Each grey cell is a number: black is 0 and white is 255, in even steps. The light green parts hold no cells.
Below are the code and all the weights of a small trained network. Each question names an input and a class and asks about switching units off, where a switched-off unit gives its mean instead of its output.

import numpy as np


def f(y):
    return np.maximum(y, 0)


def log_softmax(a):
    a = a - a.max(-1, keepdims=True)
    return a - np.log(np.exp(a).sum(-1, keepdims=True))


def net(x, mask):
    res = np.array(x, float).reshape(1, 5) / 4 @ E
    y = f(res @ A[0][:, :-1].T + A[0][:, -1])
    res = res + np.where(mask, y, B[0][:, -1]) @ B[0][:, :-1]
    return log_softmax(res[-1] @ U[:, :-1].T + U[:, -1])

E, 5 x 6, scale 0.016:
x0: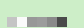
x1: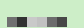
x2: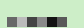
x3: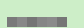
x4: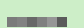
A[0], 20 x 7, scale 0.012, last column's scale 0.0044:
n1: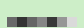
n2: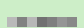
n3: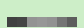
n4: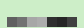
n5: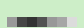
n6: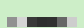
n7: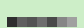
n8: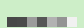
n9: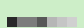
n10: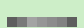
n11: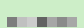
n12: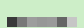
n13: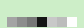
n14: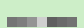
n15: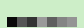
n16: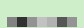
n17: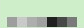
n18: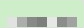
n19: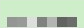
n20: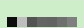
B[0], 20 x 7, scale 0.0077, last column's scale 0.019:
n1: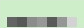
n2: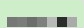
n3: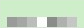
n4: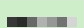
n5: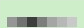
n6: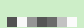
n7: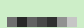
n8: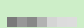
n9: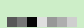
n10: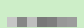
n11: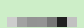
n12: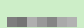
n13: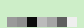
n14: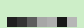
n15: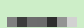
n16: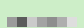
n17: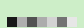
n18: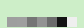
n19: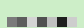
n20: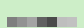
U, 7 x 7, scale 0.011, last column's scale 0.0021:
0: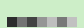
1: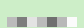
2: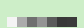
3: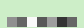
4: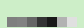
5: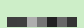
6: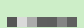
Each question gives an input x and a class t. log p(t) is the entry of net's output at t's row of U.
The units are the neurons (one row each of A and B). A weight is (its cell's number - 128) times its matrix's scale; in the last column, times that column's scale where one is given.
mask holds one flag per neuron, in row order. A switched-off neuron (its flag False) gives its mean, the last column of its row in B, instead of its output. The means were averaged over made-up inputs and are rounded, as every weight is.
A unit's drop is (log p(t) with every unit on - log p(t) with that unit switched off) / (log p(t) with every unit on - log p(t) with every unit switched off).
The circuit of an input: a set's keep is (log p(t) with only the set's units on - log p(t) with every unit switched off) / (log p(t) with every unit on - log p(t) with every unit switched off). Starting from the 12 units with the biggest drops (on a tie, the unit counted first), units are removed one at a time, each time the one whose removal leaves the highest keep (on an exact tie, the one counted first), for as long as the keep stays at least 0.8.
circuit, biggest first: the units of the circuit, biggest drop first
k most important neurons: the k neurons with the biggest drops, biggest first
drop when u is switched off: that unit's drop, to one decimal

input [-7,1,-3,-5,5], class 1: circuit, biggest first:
n3; n17
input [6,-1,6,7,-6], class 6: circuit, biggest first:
n6
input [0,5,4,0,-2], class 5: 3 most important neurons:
n13; n9; n8
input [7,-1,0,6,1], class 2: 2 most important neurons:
n18; n11
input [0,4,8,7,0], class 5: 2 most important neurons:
n13; n15
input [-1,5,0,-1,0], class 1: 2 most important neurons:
n3; n16
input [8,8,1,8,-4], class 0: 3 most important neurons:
n17; n4; n14
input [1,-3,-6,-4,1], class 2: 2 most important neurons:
n17; n18
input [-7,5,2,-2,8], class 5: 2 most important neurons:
n7; n15
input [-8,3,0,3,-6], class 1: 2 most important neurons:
n3; n8
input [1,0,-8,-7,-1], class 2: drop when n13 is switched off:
0.3
